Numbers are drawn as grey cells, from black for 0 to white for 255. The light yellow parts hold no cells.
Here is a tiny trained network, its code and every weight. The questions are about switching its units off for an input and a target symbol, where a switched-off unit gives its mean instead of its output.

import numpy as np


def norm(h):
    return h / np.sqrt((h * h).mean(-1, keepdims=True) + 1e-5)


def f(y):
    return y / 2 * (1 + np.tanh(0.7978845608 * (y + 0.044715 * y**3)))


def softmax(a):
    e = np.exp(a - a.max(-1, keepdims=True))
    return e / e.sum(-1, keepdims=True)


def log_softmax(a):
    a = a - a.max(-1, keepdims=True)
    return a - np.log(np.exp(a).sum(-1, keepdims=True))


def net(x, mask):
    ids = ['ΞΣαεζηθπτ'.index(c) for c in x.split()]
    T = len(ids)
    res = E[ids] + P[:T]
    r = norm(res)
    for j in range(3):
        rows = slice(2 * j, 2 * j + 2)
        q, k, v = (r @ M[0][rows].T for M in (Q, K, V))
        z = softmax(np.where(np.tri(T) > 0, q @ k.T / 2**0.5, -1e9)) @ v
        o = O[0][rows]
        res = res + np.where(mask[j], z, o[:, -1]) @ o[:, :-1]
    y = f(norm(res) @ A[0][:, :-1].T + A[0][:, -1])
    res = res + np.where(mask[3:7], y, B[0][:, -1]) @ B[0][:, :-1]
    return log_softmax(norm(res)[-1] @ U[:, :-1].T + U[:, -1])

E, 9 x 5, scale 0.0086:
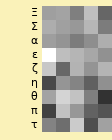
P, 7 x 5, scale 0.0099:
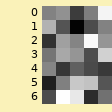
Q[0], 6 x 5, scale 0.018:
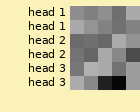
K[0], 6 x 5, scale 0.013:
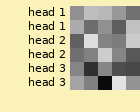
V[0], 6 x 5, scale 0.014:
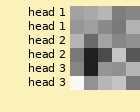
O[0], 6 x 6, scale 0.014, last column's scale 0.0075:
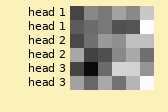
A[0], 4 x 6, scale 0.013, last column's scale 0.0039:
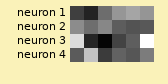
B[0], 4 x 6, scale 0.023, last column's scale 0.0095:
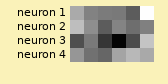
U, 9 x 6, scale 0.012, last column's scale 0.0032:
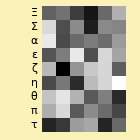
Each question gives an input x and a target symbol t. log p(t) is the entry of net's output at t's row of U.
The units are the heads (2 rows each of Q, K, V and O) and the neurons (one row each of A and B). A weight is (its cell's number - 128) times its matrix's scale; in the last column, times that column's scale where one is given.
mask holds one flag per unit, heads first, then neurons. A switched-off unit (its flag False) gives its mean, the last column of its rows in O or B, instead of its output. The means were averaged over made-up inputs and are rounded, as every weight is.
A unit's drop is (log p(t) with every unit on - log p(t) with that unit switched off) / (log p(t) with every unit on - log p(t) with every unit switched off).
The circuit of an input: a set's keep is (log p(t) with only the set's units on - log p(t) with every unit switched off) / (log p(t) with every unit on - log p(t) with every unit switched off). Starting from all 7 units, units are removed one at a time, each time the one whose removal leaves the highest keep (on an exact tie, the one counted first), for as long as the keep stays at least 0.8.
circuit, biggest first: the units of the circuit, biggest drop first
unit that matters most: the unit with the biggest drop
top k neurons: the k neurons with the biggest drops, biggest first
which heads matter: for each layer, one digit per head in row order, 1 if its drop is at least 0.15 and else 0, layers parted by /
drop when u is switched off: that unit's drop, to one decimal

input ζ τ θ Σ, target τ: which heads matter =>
001
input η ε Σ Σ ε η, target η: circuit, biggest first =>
(head 3; neuron 4; neuron 3)
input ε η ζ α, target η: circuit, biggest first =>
(head 3; neuron 4)
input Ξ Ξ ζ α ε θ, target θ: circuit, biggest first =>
(head 3; neuron 3)
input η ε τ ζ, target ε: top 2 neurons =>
(neuron 3; neuron 1)
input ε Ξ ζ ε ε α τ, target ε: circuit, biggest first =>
(neuron 3)
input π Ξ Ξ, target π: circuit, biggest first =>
(head 3; neuron 4)
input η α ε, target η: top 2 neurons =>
(neuron 4; neuron 1)
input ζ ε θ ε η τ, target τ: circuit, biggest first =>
(head 3; neuron 3)
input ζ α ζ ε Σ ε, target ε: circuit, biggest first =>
(neuron 1; head 3)
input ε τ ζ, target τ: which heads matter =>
011
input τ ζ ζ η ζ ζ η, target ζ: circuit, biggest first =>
(head 3; neuron 3)
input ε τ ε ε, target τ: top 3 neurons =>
(neuron 3; neuron 1; neuron 4)
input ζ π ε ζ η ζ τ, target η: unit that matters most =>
head 3
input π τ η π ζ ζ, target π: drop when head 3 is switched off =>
0.8
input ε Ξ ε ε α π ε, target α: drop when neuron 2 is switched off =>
0.0
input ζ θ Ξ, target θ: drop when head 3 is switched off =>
0.4
